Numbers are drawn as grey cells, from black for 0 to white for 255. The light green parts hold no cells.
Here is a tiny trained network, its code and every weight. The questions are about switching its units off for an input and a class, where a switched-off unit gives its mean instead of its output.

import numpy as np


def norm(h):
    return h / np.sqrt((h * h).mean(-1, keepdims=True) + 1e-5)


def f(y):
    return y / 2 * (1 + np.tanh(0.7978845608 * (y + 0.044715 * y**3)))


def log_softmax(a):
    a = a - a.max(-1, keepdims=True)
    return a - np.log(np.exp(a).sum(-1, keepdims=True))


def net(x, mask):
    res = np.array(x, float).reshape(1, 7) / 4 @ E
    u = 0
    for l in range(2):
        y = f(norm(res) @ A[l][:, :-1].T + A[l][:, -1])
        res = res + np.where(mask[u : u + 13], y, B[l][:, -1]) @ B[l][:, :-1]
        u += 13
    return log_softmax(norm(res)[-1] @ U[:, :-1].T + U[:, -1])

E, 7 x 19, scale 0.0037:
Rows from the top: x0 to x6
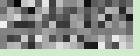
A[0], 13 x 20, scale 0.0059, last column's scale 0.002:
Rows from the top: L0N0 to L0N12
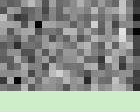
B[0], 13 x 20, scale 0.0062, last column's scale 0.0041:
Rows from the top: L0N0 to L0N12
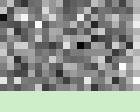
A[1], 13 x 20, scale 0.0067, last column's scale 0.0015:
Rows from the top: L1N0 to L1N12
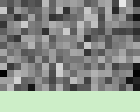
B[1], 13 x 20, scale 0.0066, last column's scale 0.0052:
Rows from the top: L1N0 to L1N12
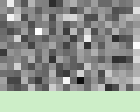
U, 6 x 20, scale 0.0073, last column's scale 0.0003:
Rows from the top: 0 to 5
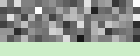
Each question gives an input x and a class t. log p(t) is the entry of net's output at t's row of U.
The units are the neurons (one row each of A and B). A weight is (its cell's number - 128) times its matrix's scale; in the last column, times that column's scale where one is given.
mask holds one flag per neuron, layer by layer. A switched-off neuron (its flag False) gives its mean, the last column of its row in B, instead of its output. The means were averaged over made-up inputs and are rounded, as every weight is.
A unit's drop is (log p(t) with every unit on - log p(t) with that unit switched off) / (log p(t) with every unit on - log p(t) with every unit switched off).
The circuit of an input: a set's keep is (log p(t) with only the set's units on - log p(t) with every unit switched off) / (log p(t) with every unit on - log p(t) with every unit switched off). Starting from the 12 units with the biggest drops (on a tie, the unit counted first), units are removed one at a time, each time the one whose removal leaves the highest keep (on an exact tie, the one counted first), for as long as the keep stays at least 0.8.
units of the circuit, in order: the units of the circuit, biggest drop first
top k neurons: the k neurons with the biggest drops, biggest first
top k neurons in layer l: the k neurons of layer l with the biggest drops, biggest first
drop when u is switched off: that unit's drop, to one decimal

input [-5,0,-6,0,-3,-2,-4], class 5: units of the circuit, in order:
(L0N6)
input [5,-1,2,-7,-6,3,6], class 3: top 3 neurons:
(L1N10 L0N9 L1N6)
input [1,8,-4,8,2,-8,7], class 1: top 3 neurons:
(L0N3 L1N4 L0N9)
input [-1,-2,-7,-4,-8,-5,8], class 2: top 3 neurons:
(L1N0 L0N10 L1N11)
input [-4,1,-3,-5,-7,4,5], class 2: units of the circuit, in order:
(L0N10 L1N0)
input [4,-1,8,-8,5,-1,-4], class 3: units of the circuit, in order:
(L1N10 L1N6)
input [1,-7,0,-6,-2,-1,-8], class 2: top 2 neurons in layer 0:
(L0N2 L0N9)
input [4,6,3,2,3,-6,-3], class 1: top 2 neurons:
(L1N4 L0N3)
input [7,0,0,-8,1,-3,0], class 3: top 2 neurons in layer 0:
(L0N1 L0N7)
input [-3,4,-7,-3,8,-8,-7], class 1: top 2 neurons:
(L0N3 L1N4)
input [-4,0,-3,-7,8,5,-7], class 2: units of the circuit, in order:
(L1N2 L0N9)
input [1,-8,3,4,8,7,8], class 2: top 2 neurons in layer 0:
(L0N10 L0N3)
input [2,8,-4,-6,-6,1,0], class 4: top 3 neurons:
(L0N8 L1N12 L0N2)
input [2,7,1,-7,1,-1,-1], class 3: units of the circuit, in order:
(L1N10)
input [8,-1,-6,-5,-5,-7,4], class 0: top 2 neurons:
(L0N11 L0N5)
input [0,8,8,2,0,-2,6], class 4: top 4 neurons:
(L1N12 L0N8 L0N6 L0N9)
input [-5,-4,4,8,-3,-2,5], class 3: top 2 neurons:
(L0N2 L0N11)
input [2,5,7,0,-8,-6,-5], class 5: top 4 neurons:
(L1N11 L0N5 L0N12 L0N10)
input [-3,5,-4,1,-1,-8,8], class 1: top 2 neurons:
(L0N3 L1N4)
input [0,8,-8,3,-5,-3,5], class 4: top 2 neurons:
(L0N8 L1N12)
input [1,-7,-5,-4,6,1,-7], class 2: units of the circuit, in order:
(L1N2)
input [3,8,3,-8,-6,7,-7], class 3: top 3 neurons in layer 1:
(L1N10 L1N6 L1N4)
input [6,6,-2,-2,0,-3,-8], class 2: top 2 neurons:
(L1N2 L0N9)
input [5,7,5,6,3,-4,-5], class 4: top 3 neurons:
(L0N8 L1N12 L0N6)
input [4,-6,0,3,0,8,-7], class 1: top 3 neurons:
(L0N5 L0N12 L0N10)
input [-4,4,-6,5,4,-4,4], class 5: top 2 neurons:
(L0N6 L0N11)
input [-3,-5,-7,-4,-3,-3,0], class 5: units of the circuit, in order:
(L0N6)
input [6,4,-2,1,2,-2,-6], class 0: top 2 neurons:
(L0N11 L1N1)
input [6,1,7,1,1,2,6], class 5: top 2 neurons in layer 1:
(L1N11 L1N8)
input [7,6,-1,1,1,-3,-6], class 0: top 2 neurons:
(L0N11 L1N1)
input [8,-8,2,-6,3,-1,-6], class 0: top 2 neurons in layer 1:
(L1N9 L1N5)
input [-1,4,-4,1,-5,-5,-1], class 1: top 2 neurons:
(L0N3 L1N11)
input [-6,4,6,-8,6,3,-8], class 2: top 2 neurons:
(L1N2 L0N2)
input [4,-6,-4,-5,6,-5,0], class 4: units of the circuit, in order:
(L0N4)
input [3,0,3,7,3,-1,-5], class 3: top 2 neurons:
(L0N2 L0N10)
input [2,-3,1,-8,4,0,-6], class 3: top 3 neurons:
(L1N10 L1N6 L0N10)
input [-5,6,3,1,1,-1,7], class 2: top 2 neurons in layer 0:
(L0N10 L0N11)
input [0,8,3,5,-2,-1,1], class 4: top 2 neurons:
(L0N8 L1N12)
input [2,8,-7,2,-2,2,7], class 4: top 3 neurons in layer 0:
(L0N8 L0N9 L0N2)
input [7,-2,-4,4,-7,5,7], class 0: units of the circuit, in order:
(L0N11)
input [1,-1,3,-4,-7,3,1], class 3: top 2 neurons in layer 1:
(L1N10 L1N6)
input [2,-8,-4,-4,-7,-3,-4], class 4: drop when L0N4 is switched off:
0.1
